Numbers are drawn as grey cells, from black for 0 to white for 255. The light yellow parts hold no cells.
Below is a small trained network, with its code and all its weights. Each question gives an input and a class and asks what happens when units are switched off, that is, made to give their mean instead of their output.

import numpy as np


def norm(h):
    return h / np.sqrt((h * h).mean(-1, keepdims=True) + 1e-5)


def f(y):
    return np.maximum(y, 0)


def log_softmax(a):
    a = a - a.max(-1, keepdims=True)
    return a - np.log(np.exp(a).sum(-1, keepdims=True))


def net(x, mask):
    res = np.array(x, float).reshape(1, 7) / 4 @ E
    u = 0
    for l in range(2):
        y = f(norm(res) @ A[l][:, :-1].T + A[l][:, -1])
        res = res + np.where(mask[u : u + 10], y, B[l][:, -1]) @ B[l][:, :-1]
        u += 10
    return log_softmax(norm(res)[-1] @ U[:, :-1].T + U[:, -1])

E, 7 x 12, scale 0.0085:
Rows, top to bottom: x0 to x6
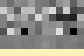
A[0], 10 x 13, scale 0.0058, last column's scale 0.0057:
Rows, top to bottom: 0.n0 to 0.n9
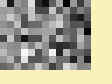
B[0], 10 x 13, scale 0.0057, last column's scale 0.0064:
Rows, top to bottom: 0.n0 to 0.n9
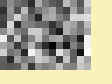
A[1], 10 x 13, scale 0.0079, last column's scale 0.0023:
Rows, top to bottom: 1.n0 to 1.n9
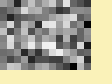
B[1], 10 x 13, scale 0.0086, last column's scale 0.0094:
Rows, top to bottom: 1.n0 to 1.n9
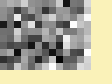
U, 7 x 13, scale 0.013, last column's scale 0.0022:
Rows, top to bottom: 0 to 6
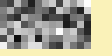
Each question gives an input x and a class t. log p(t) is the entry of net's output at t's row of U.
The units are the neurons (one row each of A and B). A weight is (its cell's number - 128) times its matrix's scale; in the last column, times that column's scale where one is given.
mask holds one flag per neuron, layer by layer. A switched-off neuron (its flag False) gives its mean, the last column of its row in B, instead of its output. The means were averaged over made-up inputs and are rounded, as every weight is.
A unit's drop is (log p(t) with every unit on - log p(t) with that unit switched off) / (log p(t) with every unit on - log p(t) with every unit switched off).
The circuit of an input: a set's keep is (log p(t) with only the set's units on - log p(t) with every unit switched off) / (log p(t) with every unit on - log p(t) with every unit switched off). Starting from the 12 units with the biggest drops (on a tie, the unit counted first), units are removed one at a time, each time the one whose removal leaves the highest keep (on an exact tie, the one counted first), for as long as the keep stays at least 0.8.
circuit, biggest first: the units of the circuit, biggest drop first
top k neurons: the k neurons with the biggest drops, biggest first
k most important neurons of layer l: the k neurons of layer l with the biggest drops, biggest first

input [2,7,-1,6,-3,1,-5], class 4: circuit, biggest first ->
(1.n0)
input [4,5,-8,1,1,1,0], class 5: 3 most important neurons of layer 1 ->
(1.n3, 1.n7, 1.n9)
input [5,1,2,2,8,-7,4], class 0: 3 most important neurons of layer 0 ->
(0.n7, 0.n6, 0.n2)
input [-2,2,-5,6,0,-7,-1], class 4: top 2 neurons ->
(1.n2, 1.n0)
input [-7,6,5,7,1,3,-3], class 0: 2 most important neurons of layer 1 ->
(1.n5, 1.n6)
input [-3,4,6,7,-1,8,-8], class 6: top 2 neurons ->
(0.n6, 0.n7)
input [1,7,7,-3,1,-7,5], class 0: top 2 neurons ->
(1.n5, 1.n6)
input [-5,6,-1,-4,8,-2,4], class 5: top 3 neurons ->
(1.n3, 1.n7, 1.n2)
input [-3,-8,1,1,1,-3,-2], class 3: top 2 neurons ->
(1.n7, 0.n5)
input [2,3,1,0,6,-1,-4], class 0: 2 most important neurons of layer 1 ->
(1.n9, 1.n6)
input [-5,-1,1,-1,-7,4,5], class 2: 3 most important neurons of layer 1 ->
(1.n1, 1.n5, 1.n9)
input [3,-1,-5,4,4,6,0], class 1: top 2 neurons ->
(1.n7, 0.n5)
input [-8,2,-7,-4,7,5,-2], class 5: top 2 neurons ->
(1.n3, 0.n7)
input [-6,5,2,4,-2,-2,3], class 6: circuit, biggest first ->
(0.n7)
